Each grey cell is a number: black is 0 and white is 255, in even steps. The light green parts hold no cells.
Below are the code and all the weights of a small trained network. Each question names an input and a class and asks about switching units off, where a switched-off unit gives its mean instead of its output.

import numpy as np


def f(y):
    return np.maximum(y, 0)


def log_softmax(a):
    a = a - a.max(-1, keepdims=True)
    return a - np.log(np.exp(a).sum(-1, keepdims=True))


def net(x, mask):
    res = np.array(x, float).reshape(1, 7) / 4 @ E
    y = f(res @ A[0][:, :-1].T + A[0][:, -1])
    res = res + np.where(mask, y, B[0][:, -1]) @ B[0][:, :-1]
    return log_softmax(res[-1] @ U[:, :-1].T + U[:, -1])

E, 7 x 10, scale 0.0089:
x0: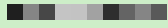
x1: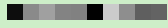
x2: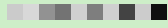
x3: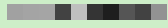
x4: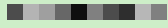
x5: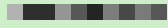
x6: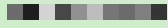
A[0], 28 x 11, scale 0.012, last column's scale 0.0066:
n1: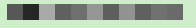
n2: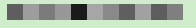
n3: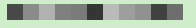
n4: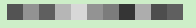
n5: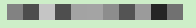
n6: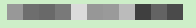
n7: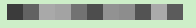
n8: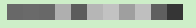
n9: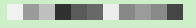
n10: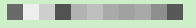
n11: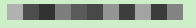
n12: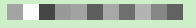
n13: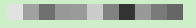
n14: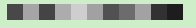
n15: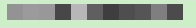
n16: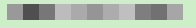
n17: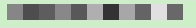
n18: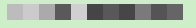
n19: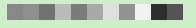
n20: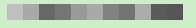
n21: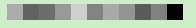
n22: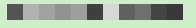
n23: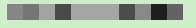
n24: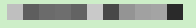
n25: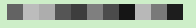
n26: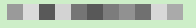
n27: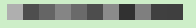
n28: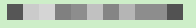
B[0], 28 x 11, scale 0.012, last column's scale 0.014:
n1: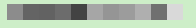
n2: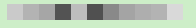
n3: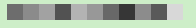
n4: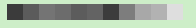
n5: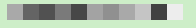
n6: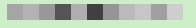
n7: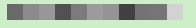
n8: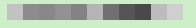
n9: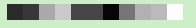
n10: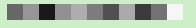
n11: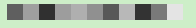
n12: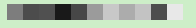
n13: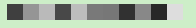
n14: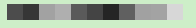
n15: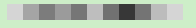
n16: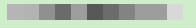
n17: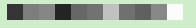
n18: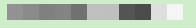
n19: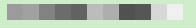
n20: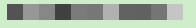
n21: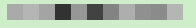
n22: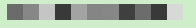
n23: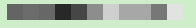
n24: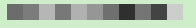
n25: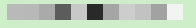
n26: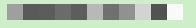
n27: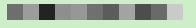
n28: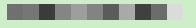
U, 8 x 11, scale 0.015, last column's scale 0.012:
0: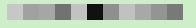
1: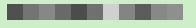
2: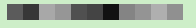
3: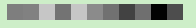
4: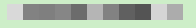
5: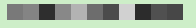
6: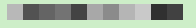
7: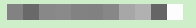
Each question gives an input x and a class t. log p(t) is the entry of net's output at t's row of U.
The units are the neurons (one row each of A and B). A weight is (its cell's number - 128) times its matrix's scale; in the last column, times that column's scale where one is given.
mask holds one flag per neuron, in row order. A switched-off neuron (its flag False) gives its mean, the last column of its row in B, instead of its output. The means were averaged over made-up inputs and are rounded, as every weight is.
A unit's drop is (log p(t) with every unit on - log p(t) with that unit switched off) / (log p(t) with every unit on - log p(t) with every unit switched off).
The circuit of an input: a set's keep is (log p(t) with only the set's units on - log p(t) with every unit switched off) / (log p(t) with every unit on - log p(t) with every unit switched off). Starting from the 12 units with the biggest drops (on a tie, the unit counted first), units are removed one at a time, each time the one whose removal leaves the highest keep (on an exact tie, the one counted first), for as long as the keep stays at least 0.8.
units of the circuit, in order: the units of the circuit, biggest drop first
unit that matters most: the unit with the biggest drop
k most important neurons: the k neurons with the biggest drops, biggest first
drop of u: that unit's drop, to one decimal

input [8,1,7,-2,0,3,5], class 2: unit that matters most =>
n14
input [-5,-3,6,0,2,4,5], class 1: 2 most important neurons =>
n23, n26
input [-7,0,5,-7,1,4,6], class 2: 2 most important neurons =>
n9, n18
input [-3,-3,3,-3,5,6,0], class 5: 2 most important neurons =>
n11, n27
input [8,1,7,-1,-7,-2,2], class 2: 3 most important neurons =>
n14, n4, n25
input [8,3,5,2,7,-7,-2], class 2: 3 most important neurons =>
n14, n4, n6
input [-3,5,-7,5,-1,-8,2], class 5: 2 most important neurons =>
n28, n10
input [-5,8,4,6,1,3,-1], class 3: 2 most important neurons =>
n22, n3
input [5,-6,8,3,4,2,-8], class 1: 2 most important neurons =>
n18, n20
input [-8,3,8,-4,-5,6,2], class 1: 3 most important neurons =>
n19, n23, n14
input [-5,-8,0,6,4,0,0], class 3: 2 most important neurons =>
n13, n24
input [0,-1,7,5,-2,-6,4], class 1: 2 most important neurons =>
n18, n23
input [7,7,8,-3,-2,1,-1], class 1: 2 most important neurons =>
n19, n9
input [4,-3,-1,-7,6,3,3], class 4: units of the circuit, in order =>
n8
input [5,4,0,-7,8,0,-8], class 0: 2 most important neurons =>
n2, n25
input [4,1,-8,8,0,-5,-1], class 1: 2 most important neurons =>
n17, n8
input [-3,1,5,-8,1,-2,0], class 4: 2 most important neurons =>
n19, n8
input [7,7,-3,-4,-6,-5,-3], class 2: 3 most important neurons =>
n14, n25, n13
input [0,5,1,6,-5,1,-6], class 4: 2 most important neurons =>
n18, n5
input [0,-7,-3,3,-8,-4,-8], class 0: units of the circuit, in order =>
n6
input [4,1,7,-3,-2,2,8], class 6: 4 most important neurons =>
n5, n17, n23, n7
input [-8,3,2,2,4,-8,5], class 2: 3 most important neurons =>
n9, n11, n27
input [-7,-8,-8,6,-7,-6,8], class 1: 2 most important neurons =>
n17, n1
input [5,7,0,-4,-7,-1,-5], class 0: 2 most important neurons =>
n6, n16
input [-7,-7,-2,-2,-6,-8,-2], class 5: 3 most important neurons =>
n10, n28, n14
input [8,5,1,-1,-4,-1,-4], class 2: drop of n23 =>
0.0
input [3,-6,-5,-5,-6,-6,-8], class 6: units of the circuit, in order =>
n26
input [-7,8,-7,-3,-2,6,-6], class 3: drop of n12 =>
0.1
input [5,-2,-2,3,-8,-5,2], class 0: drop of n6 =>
0.1
